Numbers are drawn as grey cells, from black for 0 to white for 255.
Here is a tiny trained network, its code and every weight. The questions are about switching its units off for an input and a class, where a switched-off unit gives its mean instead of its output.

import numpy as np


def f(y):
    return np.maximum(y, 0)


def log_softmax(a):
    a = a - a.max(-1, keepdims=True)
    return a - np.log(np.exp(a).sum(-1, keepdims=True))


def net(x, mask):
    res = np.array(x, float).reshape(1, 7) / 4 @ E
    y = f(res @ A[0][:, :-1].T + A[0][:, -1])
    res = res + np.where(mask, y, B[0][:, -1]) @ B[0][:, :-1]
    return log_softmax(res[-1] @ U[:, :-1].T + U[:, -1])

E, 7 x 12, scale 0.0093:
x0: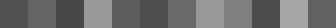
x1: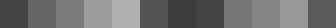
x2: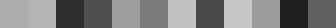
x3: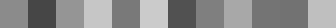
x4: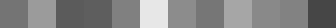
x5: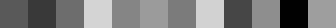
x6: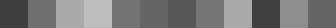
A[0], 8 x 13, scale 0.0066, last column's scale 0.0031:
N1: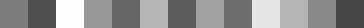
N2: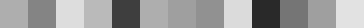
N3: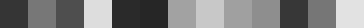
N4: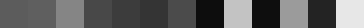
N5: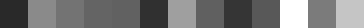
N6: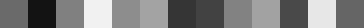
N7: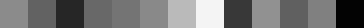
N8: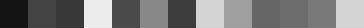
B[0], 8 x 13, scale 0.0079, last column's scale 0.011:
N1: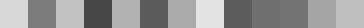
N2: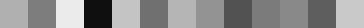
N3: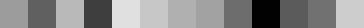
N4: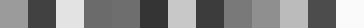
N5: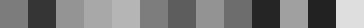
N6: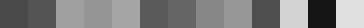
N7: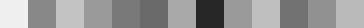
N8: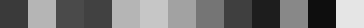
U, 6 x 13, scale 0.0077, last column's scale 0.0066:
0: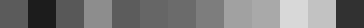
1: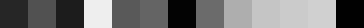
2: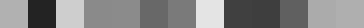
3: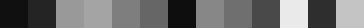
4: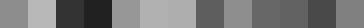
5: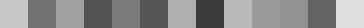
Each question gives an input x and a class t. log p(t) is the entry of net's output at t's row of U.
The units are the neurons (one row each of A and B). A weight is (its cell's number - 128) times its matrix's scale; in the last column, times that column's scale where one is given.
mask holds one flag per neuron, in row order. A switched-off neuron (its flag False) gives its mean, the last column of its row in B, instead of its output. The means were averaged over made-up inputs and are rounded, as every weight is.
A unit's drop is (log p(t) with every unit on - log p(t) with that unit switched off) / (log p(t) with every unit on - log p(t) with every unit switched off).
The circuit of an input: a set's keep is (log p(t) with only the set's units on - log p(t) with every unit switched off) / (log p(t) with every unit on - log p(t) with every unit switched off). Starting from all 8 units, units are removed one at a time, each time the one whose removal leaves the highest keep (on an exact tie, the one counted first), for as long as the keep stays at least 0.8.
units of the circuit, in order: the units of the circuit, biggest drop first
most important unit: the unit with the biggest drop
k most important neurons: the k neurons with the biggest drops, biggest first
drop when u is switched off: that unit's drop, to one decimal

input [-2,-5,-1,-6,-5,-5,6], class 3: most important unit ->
N5
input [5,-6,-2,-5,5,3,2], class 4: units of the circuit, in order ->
[N8; N6]
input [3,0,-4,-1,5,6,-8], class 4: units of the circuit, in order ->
[N8; N5]
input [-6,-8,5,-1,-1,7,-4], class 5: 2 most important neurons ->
[N7; N8]
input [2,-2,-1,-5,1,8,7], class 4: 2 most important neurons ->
[N8; N3]
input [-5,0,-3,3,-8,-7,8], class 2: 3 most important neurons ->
[N1; N2; N8]
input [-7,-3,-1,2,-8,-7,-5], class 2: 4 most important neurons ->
[N4; N7; N1; N8]
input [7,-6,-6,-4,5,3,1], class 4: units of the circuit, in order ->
[N8; N6]
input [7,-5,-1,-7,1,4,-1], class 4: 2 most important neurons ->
[N8; N1]
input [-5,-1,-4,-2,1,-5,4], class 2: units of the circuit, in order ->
[N6; N1]
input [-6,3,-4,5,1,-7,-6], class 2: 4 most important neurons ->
[N1; N4; N7; N8]
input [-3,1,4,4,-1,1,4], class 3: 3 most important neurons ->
[N6; N1; N7]
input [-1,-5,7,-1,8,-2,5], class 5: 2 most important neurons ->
[N8; N3]
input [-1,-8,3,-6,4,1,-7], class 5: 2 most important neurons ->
[N7; N8]
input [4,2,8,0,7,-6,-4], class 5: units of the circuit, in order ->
[N4]
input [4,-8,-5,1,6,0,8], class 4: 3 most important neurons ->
[N8; N6; N2]
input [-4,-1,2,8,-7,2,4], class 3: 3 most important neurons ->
[N6; N8; N7]
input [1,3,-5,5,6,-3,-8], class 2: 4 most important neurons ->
[N1; N8; N6; N4]
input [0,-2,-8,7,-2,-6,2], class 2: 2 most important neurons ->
[N1; N2]
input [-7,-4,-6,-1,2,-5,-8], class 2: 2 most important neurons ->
[N1; N4]
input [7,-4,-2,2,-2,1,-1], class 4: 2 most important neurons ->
[N8; N4]
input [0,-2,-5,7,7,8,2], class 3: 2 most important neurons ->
[N6; N8]
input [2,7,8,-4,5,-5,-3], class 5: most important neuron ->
[N4]
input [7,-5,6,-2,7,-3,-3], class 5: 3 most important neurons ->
[N8; N7; N3]
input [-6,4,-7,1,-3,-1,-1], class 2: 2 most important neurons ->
[N1; N8]
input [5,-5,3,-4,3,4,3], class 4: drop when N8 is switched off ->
0.1
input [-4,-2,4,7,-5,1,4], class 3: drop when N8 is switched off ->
-0.1
